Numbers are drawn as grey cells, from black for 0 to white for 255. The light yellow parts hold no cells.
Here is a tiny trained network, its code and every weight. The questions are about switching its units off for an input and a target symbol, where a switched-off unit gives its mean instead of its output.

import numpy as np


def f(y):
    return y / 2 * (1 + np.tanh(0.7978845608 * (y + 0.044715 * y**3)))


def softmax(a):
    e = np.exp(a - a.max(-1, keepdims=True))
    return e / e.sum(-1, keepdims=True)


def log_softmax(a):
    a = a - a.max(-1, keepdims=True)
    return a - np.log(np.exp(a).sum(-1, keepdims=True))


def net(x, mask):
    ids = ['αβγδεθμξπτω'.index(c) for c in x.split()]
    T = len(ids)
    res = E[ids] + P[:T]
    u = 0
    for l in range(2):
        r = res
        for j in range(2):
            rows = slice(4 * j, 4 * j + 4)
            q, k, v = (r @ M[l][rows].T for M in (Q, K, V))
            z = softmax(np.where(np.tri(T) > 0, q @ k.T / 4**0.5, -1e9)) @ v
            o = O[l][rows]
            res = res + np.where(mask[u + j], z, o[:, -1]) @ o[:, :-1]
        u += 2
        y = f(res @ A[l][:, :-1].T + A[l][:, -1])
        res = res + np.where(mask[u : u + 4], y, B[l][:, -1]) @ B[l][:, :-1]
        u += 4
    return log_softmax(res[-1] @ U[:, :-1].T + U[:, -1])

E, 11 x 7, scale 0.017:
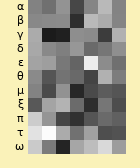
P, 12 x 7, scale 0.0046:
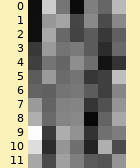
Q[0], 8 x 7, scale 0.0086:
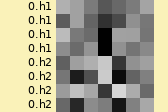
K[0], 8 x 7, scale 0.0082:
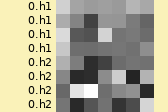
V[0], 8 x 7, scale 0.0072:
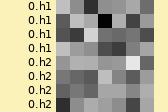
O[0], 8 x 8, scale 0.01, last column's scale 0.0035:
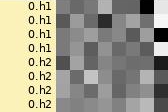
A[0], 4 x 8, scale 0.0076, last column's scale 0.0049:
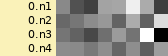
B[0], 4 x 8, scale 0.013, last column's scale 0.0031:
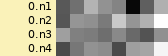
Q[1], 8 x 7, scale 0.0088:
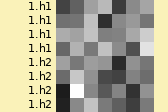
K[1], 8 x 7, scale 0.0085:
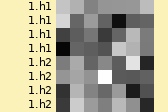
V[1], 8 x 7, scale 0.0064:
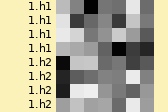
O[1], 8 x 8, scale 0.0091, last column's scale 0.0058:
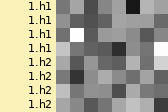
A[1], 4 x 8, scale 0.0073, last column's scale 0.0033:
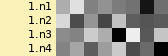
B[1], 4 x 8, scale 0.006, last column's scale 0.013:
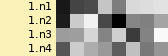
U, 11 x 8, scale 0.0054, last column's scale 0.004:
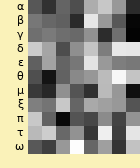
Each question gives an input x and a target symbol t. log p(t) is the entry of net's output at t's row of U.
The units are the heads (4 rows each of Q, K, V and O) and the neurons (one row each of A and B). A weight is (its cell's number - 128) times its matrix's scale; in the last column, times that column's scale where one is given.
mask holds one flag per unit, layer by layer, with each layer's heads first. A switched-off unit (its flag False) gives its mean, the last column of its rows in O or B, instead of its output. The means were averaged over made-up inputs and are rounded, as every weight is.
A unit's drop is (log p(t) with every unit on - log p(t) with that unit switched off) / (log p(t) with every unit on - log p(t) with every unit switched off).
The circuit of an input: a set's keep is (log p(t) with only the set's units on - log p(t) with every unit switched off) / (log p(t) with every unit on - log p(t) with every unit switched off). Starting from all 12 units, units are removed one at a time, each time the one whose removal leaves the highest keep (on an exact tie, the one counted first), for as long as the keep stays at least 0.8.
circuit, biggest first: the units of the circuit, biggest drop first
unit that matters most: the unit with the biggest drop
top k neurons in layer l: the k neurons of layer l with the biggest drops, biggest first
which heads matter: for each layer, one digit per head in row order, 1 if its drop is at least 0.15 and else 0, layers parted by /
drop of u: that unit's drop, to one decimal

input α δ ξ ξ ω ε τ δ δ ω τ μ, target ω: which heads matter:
11 / 00
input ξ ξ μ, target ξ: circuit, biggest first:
[1.n3; 1.h2; 1.h1]
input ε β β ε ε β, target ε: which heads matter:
01 / 10
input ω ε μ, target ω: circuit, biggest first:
[0.h1]
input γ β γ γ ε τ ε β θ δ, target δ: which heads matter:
01 / 01
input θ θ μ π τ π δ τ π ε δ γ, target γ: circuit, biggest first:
[1.h2; 0.h2; 1.n1]
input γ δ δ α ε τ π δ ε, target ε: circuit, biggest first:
[1.h2; 0.h2; 0.n1]
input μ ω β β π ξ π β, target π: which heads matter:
00 / 10
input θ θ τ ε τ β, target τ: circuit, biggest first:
[1.h2; 1.h1]
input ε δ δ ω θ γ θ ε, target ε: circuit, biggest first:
[1.h2; 0.h2; 1.n4]
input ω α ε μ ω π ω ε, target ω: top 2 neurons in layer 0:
[0.n1; 0.n2]
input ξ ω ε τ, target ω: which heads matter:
01 / 10
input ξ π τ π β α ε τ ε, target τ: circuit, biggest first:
[1.h1; 1.h2; 0.h2]
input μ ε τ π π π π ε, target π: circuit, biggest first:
[1.h1; 0.h1; 1.n3]
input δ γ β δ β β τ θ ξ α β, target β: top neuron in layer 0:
[0.n4]
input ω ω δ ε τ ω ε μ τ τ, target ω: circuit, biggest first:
[1.n1; 0.h1]
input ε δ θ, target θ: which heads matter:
10 / 11
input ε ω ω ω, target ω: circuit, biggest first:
[0.n1; 0.h1]
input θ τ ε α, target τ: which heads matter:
00 / 11
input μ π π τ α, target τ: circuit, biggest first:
[1.h1]
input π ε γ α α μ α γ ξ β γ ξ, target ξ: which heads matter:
01 / 00
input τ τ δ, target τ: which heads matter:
00 / 11
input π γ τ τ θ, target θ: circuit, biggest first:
[0.h2; 1.h1]
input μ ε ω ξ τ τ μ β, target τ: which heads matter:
00 / 10
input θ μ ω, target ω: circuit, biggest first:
[0.n1; 1.h1]
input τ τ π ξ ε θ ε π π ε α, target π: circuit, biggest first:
[1.h1; 0.h1]
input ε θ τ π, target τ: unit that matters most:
1.h2
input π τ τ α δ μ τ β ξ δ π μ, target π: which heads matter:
10 / 10
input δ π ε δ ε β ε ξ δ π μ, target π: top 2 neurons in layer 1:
[1.n1; 1.n3]
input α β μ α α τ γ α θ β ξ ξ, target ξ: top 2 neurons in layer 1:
[1.n3; 1.n1]
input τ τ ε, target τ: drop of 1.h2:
0.2
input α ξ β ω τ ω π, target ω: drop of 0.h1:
0.7
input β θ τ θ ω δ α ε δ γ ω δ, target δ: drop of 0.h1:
0.1
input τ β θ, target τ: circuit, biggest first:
[1.h1]
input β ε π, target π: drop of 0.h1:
0.2
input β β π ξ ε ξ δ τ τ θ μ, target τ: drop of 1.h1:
0.5
